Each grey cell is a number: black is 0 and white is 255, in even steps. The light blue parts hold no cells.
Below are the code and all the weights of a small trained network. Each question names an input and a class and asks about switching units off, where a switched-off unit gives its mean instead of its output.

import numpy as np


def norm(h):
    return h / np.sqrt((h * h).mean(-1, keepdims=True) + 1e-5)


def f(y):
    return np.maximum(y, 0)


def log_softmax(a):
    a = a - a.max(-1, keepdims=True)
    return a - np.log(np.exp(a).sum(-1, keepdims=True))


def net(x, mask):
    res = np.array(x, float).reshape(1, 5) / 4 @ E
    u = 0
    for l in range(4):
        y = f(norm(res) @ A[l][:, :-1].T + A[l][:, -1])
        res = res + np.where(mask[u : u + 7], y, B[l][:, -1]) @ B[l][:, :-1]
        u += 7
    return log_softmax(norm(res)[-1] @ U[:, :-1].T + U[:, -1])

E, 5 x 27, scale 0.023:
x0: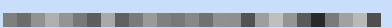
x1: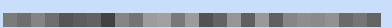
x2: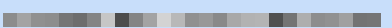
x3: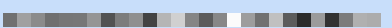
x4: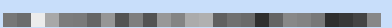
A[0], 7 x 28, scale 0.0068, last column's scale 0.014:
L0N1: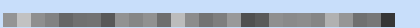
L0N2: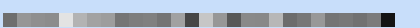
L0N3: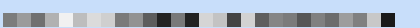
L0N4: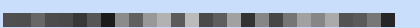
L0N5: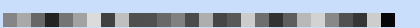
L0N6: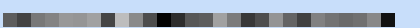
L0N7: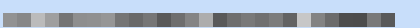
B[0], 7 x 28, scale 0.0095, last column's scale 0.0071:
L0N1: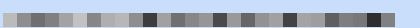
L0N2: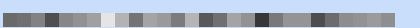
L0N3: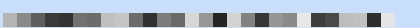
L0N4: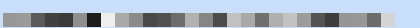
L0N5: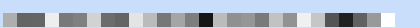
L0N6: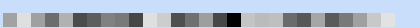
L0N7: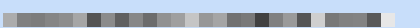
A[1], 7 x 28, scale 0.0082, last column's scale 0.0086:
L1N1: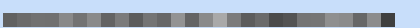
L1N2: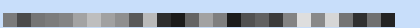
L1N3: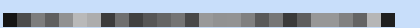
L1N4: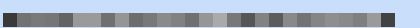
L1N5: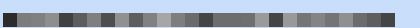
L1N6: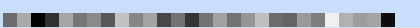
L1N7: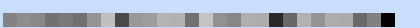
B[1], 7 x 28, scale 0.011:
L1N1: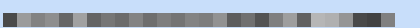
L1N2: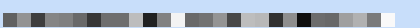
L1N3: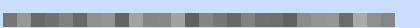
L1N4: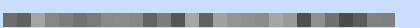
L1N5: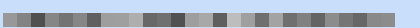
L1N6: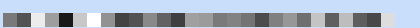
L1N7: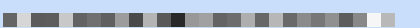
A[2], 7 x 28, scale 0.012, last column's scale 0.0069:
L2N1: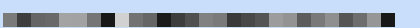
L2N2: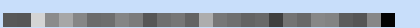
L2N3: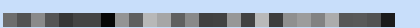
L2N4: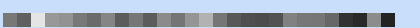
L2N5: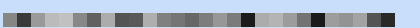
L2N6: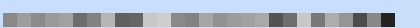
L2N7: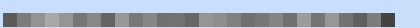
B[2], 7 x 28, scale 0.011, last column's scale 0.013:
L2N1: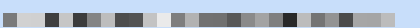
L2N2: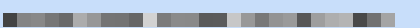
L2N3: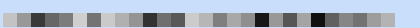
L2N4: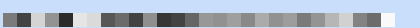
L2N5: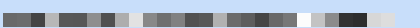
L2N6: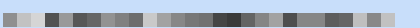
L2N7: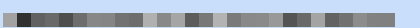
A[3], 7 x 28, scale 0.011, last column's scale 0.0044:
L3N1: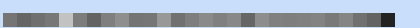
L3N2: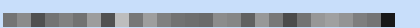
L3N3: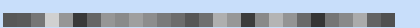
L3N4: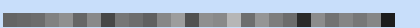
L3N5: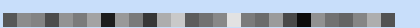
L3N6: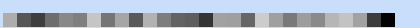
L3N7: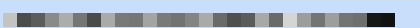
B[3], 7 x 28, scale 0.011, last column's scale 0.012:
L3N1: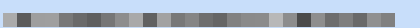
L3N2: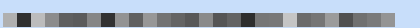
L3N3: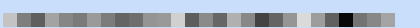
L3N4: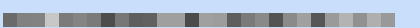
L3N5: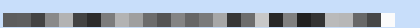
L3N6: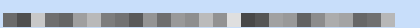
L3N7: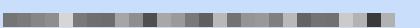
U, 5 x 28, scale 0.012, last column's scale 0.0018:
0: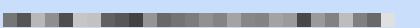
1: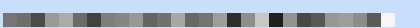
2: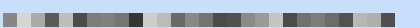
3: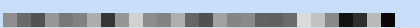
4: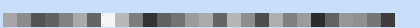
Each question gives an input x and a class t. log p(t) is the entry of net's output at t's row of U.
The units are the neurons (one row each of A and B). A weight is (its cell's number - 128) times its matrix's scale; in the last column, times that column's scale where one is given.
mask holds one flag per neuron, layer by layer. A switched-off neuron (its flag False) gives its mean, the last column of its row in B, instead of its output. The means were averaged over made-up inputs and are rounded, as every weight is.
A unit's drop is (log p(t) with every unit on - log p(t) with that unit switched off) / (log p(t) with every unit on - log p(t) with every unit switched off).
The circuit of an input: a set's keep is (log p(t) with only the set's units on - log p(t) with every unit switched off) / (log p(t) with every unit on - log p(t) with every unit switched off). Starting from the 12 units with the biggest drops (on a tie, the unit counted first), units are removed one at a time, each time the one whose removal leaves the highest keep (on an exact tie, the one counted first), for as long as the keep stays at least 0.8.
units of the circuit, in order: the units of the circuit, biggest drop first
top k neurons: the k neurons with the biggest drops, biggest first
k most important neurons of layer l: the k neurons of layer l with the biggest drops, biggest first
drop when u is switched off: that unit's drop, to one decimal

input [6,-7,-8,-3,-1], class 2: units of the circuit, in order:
[L2N1]
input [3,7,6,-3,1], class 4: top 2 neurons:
[L2N3, L0N4]
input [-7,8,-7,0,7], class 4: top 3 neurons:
[L2N3, L0N4, L1N6]
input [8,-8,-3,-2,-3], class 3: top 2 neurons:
[L2N5, L3N3]
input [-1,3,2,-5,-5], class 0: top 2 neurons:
[L1N6, L3N5]
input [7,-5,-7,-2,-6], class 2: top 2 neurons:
[L2N1, L0N6]
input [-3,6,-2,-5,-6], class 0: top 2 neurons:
[L1N6, L0N3]
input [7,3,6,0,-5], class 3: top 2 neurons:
[L2N5, L0N6]
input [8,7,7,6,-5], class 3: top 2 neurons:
[L1N2, L2N5]
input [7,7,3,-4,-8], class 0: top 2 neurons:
[L1N6, L3N6]
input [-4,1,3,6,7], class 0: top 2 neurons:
[L2N4, L1N2]
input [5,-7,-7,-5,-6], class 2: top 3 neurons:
[L2N1, L0N6, L2N4]
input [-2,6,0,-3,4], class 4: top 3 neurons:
[L0N4, L2N3, L1N6]
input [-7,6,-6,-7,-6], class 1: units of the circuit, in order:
[L1N2]
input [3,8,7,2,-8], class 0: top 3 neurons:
[L1N6, L3N6, L0N3]
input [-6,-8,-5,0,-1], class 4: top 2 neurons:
[L0N3, L2N5]
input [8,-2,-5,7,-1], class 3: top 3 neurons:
[L2N5, L3N3, L1N2]
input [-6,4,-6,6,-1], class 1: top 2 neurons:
[L3N5, L2N5]
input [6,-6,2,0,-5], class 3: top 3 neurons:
[L2N5, L2N4, L3N3]
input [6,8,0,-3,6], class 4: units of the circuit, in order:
[L2N3]
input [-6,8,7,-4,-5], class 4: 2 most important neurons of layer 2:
[L2N3, L2N1]
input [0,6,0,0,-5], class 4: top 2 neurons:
[L0N4, L2N3]
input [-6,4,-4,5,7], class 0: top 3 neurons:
[L2N4, L1N2, L2N5]
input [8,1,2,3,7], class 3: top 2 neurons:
[L2N5, L1N6]
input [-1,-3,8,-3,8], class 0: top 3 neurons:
[L2N4, L0N7, L0N6]
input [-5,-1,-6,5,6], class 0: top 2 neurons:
[L2N4, L1N2]
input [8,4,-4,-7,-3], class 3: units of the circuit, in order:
[L2N5]
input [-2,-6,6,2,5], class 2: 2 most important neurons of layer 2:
[L2N6, L2N3]
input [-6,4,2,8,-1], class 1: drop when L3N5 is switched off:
1.0
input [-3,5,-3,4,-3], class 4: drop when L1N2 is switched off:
0.7
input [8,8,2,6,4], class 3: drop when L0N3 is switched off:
0.2
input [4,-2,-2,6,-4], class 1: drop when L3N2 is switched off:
0.0
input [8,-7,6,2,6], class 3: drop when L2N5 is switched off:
0.7
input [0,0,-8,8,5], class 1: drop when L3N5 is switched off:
1.7
